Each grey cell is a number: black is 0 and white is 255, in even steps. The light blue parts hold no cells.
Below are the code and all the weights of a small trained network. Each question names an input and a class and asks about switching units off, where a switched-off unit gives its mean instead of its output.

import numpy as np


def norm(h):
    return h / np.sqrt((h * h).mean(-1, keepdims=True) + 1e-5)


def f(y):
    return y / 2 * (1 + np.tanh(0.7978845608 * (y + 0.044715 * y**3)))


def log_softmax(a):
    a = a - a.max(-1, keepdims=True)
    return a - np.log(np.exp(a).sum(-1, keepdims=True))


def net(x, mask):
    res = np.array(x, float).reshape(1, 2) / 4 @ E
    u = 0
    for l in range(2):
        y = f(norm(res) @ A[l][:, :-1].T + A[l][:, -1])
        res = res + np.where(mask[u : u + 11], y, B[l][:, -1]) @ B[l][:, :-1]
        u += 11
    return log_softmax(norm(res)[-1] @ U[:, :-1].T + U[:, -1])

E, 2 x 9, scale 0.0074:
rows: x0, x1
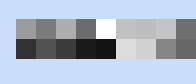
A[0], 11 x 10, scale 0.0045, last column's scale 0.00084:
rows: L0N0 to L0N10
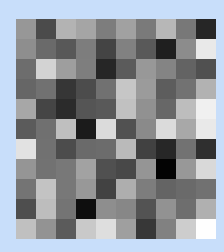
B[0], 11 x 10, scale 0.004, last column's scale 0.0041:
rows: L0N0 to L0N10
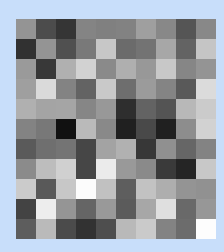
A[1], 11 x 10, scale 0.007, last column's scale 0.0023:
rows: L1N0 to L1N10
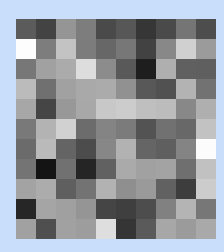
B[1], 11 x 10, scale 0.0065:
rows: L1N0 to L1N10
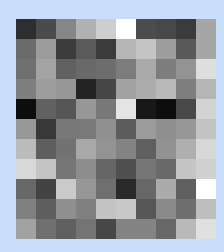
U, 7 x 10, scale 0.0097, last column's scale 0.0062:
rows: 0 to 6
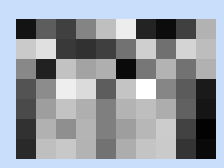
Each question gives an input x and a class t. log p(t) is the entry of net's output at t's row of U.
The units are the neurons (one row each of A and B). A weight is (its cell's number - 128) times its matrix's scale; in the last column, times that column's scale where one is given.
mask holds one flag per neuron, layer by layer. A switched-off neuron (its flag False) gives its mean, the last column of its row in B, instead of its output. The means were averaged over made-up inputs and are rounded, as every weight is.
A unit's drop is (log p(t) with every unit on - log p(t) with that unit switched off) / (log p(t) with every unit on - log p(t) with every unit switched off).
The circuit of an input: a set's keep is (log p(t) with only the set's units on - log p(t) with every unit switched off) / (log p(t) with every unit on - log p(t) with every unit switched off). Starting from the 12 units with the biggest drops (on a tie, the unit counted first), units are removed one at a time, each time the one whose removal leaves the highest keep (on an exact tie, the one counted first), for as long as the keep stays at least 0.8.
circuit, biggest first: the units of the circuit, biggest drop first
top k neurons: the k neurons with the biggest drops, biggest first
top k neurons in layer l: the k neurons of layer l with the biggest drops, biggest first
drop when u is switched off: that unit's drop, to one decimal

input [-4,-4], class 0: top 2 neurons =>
[L1N0 L0N3]
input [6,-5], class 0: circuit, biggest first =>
[L1N4]
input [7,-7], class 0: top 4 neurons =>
[L1N4 L0N4 L1N7 L0N10]
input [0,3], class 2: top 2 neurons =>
[L0N3 L0N4]
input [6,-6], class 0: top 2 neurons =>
[L1N4 L0N4]
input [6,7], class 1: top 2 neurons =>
[L1N7 L1N0]
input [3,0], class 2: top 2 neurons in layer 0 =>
[L0N5 L0N2]
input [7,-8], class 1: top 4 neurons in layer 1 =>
[L1N10 L1N0 L1N3 L1N9]
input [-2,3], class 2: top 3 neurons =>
[L0N3 L0N4 L0N10]
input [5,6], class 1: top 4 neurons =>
[L1N7 L1N0 L1N9 L0N7]
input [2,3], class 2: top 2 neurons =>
[L0N3 L0N10]
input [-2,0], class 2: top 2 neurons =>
[L0N7 L0N1]
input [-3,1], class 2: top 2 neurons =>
[L0N7 L1N4]
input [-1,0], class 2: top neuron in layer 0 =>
[L0N7]
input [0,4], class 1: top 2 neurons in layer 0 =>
[L0N7 L0N5]
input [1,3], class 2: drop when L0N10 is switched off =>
0.2
